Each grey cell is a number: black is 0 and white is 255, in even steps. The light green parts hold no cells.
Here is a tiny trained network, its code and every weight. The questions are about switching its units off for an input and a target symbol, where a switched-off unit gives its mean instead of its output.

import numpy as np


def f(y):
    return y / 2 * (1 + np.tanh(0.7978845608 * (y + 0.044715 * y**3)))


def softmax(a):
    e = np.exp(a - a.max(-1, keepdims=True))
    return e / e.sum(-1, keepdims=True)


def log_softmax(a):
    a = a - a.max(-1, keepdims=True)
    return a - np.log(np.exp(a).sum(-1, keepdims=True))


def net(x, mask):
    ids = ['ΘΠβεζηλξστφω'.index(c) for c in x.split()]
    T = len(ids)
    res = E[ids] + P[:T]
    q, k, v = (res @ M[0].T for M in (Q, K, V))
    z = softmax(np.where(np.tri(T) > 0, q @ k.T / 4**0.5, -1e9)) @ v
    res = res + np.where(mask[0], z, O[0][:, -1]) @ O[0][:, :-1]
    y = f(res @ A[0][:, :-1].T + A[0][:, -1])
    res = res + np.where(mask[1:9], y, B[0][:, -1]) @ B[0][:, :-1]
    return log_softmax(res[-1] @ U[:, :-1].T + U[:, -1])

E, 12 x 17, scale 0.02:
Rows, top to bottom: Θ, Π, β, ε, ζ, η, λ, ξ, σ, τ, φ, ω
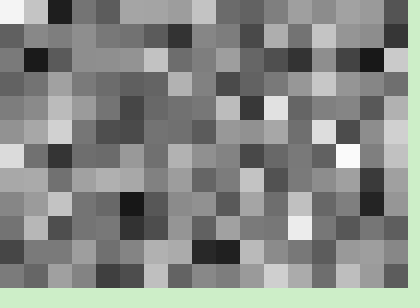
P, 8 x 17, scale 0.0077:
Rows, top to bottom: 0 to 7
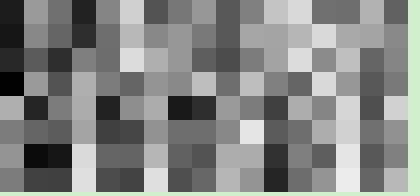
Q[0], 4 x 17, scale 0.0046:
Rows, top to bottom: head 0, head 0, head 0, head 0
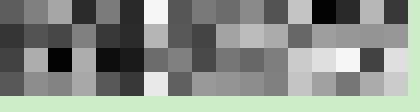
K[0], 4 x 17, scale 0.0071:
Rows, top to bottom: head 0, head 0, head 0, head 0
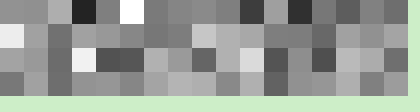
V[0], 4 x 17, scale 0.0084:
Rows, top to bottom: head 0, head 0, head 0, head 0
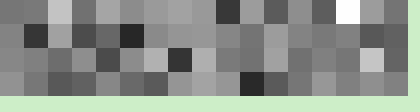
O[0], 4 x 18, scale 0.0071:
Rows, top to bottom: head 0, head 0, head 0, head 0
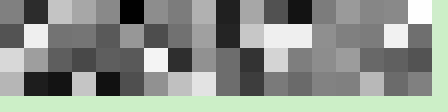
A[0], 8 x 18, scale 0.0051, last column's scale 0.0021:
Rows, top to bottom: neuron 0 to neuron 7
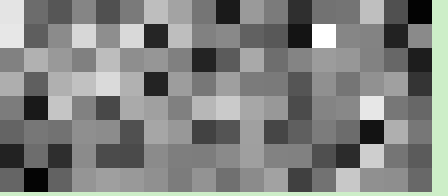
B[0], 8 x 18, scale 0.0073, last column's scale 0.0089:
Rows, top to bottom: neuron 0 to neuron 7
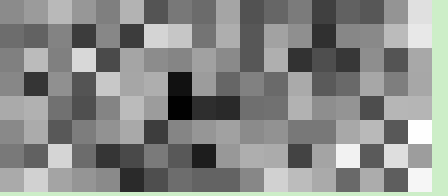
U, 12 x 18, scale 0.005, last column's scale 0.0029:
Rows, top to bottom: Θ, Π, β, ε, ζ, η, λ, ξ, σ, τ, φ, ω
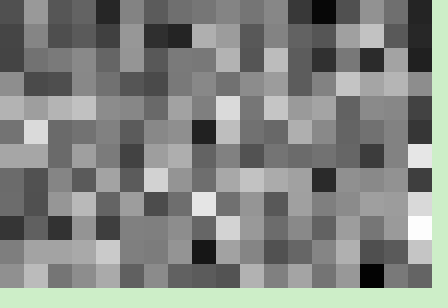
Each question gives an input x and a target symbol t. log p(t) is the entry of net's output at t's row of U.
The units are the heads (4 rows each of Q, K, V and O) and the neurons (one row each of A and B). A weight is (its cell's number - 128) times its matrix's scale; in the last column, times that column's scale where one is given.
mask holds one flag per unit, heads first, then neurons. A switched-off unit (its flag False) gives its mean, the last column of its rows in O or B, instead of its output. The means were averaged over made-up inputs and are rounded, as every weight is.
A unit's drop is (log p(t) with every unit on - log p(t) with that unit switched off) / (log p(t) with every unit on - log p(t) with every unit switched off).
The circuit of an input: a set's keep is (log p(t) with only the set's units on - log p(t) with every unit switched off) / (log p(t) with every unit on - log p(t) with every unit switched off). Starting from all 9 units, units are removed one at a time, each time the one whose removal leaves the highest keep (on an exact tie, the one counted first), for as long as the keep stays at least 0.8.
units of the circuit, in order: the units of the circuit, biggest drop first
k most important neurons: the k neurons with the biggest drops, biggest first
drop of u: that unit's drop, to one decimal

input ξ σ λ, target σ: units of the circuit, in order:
[head 0; neuron 1]
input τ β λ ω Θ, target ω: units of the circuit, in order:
[head 0]
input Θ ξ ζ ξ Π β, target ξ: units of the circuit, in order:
[head 0; neuron 1; neuron 3]
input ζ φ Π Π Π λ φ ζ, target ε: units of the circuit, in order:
[head 0; neuron 0]
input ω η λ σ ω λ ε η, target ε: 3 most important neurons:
[neuron 6; neuron 2; neuron 5]
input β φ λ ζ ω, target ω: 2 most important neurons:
[neuron 4; neuron 7]
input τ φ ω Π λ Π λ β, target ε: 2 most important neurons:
[neuron 5; neuron 6]
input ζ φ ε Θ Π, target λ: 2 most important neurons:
[neuron 5; neuron 1]
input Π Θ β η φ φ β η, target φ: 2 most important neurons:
[neuron 1; neuron 7]
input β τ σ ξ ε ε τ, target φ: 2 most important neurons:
[neuron 1; neuron 6]
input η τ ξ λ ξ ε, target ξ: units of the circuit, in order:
[neuron 1; head 0; neuron 3]
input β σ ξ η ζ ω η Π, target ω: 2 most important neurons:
[neuron 5; neuron 1]
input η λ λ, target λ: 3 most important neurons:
[neuron 0; neuron 7; neuron 1]
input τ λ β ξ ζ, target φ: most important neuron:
[neuron 4]
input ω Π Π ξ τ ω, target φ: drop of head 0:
0.7
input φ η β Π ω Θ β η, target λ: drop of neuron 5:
0.1
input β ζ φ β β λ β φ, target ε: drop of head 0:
0.9
